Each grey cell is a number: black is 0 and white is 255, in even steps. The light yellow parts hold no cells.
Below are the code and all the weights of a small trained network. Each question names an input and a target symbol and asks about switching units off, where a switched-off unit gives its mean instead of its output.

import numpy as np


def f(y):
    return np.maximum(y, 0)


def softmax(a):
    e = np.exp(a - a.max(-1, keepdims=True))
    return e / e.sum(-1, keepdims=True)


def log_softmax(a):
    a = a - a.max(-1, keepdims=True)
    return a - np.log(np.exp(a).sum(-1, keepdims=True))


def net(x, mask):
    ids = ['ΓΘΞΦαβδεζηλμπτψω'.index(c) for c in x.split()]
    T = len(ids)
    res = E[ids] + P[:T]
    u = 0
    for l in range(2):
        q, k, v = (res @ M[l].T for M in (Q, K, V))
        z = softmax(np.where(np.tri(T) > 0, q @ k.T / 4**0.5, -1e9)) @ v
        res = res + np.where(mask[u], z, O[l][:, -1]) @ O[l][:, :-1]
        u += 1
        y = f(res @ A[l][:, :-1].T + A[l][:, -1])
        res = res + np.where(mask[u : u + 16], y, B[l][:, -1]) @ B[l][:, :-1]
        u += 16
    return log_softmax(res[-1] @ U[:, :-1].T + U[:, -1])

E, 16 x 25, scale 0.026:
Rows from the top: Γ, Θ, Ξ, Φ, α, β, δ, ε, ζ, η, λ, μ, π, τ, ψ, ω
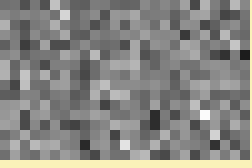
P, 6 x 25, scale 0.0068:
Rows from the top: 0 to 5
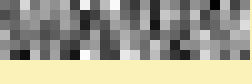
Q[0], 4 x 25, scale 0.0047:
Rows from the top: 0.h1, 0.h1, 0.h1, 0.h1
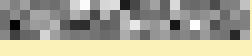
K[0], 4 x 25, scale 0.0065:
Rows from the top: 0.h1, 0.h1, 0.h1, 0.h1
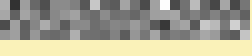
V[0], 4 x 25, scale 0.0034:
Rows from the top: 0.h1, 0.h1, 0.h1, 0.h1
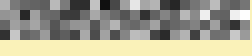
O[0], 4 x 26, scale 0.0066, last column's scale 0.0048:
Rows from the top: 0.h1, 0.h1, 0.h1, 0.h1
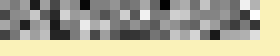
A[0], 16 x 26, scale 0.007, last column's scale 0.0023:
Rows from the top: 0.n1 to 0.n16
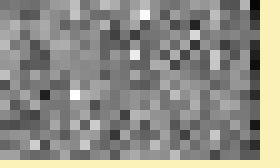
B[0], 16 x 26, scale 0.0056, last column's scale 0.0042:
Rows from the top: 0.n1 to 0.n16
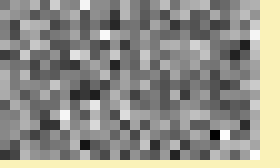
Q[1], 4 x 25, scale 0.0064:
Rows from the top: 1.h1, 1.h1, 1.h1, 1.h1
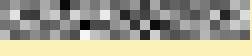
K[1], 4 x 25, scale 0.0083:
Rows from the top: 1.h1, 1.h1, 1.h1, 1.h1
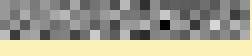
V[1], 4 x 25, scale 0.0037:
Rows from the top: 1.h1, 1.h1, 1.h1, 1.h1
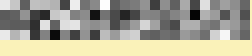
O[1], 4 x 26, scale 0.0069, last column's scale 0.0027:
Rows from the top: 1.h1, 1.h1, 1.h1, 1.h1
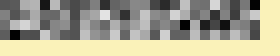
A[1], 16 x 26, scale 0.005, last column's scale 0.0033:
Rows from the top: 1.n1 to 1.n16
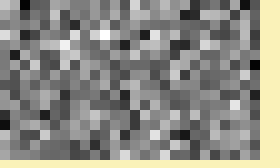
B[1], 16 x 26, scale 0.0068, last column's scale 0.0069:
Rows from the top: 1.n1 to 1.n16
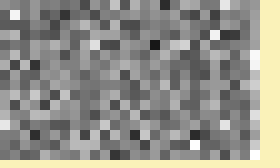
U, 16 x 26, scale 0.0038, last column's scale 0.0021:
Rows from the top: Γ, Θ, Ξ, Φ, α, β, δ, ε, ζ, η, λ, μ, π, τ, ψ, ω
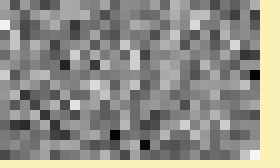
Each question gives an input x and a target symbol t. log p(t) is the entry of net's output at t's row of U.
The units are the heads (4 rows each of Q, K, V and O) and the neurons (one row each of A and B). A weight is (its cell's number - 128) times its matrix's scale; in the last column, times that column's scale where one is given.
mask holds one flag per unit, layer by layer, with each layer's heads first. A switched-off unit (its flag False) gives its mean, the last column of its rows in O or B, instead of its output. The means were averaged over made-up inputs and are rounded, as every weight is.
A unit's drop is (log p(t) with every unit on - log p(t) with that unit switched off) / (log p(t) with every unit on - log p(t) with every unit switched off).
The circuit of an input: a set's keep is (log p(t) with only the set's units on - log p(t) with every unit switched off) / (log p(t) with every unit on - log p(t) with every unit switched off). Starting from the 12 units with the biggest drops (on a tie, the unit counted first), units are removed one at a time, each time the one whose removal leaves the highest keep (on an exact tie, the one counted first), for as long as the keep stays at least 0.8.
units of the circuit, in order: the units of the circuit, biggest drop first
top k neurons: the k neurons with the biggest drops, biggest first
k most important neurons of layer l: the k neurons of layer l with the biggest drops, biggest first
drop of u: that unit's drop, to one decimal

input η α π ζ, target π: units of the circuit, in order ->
1.h1, 0.h1
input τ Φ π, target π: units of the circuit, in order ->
1.h1
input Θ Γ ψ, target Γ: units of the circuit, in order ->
1.h1, 1.n7
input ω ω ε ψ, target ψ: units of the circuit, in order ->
0.h1, 1.h1
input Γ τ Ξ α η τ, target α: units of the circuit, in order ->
1.h1, 0.h1
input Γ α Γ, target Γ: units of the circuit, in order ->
1.h1, 0.h1, 1.n7, 0.n11
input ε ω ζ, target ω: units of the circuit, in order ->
1.h1, 0.h1, 1.n8
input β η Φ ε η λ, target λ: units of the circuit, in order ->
1.h1, 0.h1, 1.n14
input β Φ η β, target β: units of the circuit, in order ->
0.h1, 1.n1, 0.n13
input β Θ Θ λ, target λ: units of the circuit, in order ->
1.h1, 1.n14
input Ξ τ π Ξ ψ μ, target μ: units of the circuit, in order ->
1.h1, 0.h1
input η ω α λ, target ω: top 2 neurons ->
0.n4, 1.n8
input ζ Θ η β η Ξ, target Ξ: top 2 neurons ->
1.n1, 0.n12
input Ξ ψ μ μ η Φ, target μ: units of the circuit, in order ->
1.h1
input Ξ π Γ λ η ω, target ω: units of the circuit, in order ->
1.h1, 0.h1
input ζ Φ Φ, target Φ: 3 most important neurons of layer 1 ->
1.n5, 1.n2, 1.n14
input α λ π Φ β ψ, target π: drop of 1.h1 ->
0.6
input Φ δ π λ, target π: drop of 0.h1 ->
0.1
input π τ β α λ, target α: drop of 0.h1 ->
0.4
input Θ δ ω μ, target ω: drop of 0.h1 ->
0.2
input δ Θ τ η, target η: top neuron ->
1.n4
